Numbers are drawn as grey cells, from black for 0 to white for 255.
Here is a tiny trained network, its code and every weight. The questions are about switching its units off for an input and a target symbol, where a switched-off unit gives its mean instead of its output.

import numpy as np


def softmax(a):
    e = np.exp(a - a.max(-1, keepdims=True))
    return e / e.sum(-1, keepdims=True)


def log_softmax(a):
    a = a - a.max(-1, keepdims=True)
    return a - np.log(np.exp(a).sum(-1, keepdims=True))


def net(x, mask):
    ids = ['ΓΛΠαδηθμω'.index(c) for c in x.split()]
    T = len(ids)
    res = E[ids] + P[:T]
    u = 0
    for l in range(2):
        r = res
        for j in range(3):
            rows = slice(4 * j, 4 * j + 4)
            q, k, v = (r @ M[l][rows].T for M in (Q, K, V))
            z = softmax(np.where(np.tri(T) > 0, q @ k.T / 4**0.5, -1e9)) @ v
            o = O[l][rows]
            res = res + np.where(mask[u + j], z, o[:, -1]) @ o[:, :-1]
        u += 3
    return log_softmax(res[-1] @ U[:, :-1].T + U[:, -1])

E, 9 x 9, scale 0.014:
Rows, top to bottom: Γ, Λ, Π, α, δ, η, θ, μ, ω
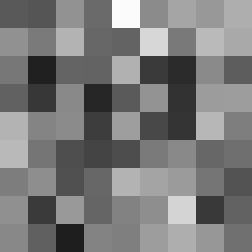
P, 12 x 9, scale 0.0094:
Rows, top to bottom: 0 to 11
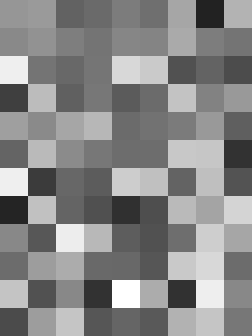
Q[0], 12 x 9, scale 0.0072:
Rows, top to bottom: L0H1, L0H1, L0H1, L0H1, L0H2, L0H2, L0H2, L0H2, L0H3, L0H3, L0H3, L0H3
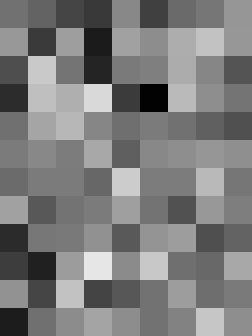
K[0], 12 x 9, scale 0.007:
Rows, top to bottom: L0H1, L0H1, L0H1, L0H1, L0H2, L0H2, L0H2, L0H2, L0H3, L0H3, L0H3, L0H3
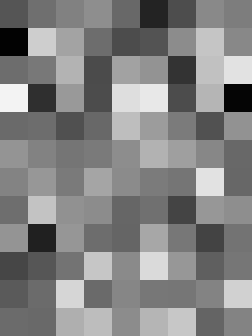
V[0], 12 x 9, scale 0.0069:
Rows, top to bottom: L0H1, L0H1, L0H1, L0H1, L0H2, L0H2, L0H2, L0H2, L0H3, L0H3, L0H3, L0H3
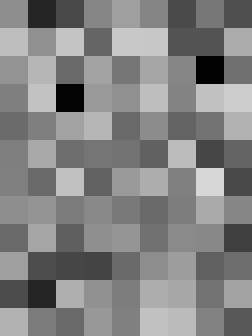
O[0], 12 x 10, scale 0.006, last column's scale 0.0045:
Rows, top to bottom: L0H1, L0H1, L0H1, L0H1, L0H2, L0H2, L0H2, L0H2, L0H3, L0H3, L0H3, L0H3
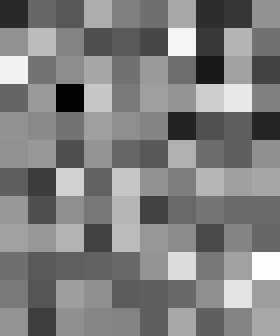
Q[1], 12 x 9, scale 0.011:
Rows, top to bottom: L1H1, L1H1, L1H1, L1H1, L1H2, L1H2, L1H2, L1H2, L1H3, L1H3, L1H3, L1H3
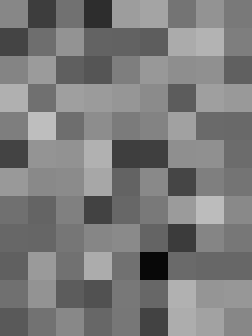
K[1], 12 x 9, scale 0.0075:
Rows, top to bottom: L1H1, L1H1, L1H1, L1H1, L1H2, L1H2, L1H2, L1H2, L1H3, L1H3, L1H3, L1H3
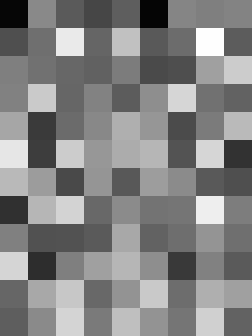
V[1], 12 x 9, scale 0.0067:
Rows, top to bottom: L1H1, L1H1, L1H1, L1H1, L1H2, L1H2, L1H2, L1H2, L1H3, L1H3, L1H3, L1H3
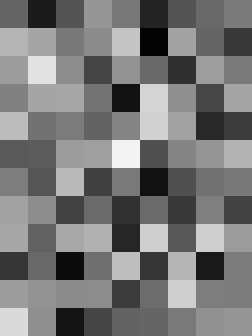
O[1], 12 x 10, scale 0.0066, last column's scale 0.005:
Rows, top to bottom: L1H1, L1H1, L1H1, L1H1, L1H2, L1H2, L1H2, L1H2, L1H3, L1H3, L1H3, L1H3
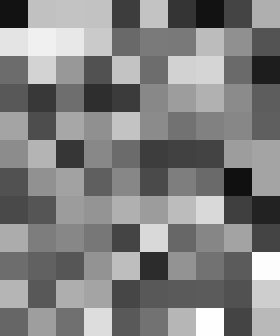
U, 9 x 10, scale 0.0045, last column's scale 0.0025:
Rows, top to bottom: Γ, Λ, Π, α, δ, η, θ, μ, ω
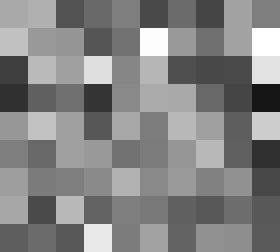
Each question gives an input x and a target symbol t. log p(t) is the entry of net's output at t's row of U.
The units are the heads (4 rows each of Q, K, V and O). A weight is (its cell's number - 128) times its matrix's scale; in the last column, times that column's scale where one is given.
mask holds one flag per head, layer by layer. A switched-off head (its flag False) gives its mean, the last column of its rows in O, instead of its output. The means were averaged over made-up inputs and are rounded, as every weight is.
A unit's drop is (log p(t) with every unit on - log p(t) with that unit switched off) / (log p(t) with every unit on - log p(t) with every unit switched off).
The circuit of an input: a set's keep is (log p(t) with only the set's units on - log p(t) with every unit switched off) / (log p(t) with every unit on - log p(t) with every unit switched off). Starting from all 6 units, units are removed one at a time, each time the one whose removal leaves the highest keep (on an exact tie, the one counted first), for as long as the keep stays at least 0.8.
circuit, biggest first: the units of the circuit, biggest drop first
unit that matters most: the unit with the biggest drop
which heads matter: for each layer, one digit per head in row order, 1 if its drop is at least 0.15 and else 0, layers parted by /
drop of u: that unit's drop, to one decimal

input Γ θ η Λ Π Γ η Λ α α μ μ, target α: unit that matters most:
L1H1
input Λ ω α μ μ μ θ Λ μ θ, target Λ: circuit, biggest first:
(L1H3 L0H1)
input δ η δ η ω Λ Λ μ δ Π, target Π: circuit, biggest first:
(L1H1 L0H1)
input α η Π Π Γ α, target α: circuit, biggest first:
(L0H1 L1H1 L1H2 L0H2)
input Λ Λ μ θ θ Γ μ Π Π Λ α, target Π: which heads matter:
100 / 100
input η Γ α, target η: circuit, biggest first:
(L1H3 L0H2 L1H2 L1H1)
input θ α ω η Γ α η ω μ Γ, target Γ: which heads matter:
000 / 010
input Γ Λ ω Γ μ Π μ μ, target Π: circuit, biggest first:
(L1H1 L0H1)
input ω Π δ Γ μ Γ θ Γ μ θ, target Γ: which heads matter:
000 / 010
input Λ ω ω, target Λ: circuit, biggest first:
(L1H3 L0H1 L1H2)
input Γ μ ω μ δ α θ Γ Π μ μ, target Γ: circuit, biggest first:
(L1H2 L1H3)
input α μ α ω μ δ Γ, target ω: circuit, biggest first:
(L0H1 L1H1)
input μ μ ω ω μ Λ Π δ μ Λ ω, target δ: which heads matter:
101 / 110
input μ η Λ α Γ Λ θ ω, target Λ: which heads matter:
000 / 001
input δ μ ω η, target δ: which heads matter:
001 / 100
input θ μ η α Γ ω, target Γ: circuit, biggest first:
(L1H2)
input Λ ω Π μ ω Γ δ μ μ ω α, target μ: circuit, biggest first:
(L0H1 L1H3 L1H1)
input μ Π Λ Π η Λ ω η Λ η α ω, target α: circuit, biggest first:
(L1H1 L0H1)
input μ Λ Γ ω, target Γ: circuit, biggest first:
(L1H2 L0H2)
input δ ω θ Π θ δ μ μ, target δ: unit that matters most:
L1H1
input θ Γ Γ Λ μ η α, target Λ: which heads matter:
100 / 011
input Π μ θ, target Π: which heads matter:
100 / 100
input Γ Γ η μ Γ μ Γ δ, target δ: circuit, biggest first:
(L0H1 L1H1 L0H3)
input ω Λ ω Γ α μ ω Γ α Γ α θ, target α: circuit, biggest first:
(L1H1 L0H1)
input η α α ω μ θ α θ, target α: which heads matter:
100 / 100
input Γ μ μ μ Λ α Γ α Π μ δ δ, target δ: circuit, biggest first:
(L1H1 L0H1 L0H3)
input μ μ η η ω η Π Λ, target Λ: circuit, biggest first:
(L1H3)
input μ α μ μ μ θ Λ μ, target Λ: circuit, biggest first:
(L1H3 L0H1)
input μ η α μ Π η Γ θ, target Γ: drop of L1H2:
0.9
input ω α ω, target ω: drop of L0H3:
0.0
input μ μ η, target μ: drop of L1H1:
0.2
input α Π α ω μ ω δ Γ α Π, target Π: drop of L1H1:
0.7
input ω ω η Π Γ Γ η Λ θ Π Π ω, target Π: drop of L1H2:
0.1
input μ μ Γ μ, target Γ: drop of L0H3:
0.1
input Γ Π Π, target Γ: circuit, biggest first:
(L1H2)
